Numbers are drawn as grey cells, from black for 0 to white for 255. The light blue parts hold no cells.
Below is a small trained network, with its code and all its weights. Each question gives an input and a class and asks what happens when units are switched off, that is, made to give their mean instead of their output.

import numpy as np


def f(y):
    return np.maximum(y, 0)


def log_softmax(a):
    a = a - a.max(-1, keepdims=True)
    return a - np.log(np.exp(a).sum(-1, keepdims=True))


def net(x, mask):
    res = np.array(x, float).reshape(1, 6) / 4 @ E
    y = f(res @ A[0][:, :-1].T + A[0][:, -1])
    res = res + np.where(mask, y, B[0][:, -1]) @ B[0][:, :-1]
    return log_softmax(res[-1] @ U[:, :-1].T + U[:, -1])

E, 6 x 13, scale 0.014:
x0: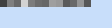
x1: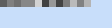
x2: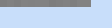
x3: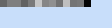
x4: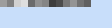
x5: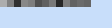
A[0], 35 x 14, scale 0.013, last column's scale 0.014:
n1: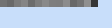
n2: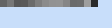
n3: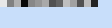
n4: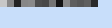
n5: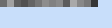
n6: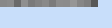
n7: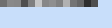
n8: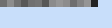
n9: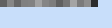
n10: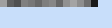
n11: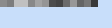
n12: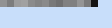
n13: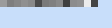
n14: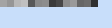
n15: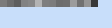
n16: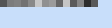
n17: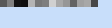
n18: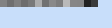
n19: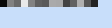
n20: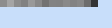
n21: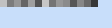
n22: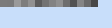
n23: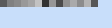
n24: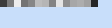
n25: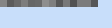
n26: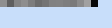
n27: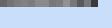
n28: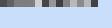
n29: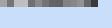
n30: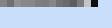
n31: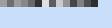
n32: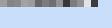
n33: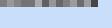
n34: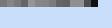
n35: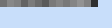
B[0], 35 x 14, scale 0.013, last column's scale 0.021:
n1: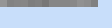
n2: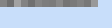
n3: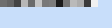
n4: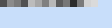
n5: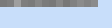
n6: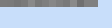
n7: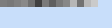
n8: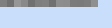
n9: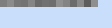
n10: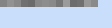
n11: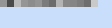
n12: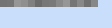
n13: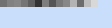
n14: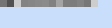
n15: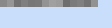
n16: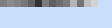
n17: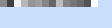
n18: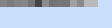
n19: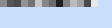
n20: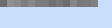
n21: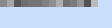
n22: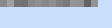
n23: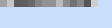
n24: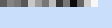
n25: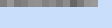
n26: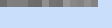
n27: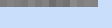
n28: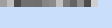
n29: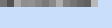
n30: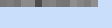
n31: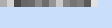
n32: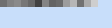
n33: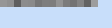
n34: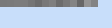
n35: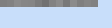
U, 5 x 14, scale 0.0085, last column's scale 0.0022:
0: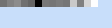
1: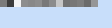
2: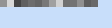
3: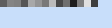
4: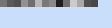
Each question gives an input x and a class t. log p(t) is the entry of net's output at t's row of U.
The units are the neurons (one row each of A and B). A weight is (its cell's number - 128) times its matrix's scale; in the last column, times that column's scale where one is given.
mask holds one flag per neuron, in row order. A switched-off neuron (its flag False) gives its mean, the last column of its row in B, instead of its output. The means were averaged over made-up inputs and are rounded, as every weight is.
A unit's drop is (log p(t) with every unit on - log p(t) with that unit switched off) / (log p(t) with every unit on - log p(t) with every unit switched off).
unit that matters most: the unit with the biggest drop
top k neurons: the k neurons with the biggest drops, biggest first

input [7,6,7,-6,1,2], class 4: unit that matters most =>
n19
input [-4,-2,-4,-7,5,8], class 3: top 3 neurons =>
n4; n16; n7
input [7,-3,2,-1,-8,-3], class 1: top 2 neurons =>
n17; n3
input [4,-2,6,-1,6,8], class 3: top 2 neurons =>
n4; n17
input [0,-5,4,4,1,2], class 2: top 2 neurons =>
n31; n13
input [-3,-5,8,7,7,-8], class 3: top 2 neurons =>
n24; n17
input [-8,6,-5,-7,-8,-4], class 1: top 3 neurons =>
n17; n19; n16
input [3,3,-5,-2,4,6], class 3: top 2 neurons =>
n4; n17
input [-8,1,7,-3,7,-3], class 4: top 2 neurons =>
n3; n17
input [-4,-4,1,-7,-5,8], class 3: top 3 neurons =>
n4; n16; n7
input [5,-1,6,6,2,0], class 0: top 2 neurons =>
n16; n3
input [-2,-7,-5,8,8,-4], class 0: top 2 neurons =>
n16; n7
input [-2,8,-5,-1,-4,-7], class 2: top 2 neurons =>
n28; n23
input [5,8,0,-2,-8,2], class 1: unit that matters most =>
n17
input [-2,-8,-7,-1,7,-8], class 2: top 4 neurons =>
n31; n17; n21; n4
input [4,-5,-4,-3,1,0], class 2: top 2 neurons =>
n3; n31
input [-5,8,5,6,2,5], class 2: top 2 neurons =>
n28; n23
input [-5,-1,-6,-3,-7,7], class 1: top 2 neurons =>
n17; n24
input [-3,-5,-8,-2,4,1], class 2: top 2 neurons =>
n17; n31
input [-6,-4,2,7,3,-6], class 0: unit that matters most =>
n7
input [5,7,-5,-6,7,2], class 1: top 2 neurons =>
n11; n14
